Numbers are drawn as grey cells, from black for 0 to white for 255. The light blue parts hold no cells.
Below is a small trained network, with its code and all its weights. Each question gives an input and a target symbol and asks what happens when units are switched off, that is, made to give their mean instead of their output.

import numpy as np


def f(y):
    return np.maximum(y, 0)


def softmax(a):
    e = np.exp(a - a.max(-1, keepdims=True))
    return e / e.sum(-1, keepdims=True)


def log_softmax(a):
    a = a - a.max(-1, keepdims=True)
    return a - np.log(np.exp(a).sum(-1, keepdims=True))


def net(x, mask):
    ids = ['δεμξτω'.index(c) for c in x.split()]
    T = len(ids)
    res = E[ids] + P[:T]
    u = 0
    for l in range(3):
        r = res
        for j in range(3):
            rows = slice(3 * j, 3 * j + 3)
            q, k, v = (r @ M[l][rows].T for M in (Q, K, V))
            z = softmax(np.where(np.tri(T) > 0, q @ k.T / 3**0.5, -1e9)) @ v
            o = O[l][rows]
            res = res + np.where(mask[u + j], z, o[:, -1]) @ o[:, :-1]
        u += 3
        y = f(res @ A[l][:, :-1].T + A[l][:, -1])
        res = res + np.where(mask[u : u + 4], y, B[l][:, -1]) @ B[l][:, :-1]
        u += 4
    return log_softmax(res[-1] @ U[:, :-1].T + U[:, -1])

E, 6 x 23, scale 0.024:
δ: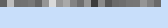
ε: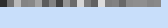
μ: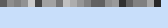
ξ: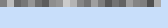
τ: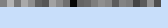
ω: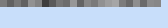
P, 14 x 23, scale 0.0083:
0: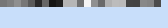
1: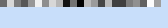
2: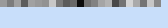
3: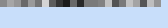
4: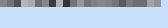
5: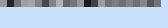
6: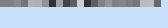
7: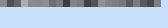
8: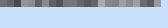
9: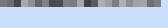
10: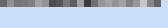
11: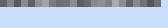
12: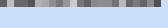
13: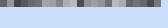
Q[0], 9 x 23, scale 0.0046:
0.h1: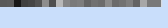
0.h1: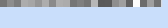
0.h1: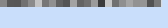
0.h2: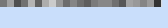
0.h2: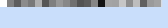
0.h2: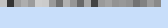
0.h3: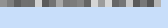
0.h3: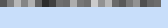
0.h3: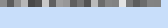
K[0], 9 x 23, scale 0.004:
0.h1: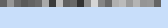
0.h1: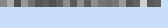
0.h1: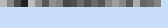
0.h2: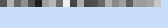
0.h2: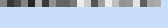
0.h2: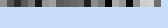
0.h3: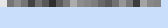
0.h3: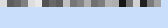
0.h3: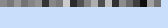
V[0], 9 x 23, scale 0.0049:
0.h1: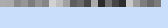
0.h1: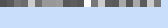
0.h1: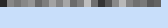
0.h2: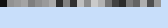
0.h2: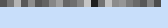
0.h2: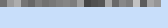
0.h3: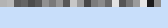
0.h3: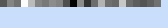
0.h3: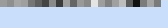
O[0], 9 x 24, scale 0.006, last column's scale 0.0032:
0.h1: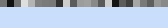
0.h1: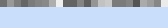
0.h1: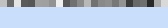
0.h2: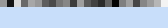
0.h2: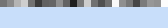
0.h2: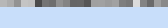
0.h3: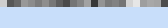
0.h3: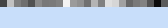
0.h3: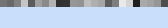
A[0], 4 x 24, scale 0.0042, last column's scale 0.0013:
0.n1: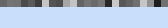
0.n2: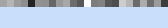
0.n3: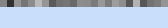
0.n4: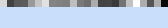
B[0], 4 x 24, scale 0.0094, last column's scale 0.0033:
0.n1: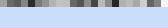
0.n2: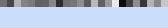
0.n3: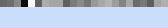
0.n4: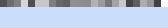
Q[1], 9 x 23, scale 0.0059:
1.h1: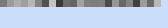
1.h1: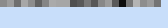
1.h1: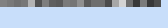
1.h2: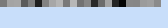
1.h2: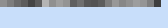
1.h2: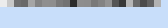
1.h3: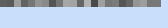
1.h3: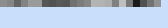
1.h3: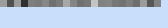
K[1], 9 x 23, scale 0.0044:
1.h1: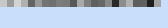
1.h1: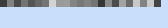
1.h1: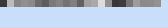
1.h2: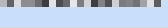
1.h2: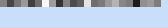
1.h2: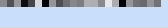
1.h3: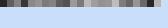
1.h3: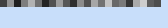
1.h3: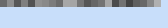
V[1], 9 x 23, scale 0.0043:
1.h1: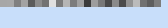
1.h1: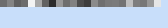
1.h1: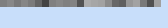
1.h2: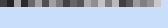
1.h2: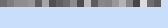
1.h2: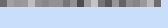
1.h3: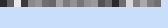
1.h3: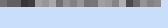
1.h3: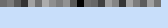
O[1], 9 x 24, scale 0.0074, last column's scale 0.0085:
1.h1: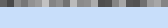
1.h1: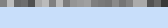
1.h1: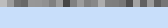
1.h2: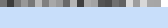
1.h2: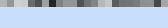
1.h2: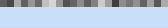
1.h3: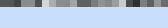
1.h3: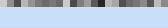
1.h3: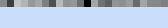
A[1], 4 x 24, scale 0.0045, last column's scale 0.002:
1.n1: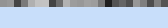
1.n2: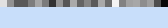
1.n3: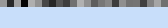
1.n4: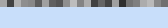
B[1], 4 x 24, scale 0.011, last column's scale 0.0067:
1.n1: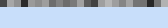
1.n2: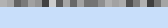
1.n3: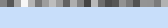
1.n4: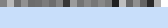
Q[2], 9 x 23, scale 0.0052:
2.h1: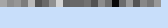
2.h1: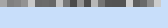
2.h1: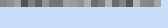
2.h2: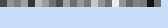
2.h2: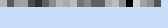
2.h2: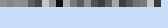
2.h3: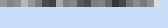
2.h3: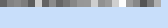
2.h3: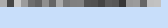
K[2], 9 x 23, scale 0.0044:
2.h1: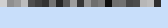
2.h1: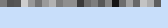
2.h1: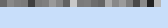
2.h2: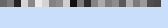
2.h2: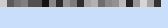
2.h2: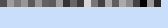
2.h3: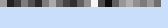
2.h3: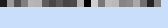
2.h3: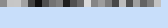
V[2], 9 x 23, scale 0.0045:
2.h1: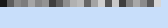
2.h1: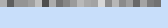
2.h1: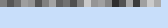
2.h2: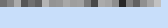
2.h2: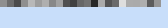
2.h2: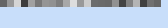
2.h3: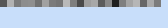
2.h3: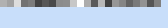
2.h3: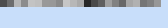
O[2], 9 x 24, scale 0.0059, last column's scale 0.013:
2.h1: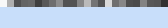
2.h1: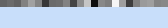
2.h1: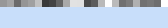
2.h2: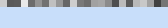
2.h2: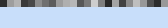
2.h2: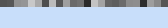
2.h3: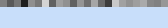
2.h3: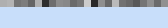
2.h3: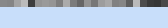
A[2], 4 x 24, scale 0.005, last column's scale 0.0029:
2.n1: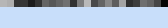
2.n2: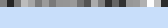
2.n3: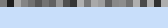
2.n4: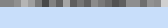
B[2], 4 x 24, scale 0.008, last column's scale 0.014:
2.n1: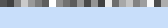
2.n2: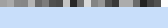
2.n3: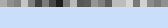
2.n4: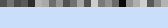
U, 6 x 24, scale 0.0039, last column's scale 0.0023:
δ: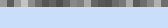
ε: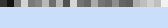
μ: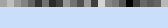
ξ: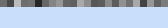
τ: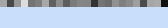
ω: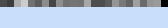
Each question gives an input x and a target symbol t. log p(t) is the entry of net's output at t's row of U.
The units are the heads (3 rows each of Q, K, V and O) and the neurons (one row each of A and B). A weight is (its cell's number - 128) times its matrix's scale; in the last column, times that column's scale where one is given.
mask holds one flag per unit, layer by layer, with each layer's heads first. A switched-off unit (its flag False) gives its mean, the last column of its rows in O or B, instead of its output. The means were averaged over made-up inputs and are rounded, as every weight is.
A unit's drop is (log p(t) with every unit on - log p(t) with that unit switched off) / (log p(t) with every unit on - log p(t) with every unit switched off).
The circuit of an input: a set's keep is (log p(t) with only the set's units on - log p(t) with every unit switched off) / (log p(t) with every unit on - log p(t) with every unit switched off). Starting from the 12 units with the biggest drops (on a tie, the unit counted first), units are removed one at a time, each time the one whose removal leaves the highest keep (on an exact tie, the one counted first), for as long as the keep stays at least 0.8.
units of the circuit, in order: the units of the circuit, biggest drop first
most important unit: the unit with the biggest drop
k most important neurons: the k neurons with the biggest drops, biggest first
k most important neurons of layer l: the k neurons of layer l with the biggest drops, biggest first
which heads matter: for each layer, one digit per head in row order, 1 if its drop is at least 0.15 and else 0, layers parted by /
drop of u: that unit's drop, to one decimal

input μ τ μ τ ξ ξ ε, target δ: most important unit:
2.n2
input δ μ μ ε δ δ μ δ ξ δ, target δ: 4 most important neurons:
(0.n2 2.n2 1.n4 1.n1)
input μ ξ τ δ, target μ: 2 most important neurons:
(2.n1 0.n1)
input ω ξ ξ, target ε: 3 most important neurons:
(0.n4 2.n2 1.n1)
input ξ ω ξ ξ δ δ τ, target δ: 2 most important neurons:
(2.n2 0.n4)
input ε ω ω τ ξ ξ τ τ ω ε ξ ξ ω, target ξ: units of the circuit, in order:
(2.h1 2.n1 1.h2)
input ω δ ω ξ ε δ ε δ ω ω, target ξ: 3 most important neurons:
(2.n1 1.n2 1.n4)
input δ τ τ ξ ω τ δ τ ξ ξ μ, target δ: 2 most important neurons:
(2.n2 0.n2)
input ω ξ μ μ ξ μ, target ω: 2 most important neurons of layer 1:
(1.n2 1.n4)
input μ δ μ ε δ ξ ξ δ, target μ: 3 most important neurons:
(2.n1 0.n1 1.n4)
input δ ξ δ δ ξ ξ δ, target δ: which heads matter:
110 / 010 / 001
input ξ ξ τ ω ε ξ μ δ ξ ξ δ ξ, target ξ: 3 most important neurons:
(2.n1 0.n4 1.n1)
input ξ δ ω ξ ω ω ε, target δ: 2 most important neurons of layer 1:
(1.n4 1.n3)
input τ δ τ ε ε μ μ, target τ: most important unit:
2.h2
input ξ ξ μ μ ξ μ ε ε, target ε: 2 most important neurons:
(0.n4 1.n3)
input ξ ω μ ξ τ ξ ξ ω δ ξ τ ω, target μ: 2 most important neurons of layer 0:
(0.n3 0.n4)
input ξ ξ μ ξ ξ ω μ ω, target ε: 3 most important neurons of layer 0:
(0.n4 0.n3 0.n1)
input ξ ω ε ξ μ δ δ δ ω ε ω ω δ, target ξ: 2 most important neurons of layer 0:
(0.n4 0.n1)
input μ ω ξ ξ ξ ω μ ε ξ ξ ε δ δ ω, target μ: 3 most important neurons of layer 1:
(1.n3 1.n2 1.n4)
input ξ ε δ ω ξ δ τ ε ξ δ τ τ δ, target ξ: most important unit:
0.h3
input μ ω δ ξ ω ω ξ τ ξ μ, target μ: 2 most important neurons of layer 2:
(2.n1 2.n2)
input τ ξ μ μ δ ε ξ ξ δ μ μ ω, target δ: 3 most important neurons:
(2.n2 1.n3 0.n4)
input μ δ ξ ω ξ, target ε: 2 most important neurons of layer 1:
(1.n1 1.n3)
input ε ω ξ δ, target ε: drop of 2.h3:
0.2
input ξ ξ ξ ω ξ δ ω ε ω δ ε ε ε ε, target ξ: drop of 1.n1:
0.0
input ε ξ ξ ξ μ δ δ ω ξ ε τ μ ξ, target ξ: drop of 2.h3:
0.1
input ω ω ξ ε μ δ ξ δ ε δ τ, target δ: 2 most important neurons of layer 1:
(1.n4 1.n1)
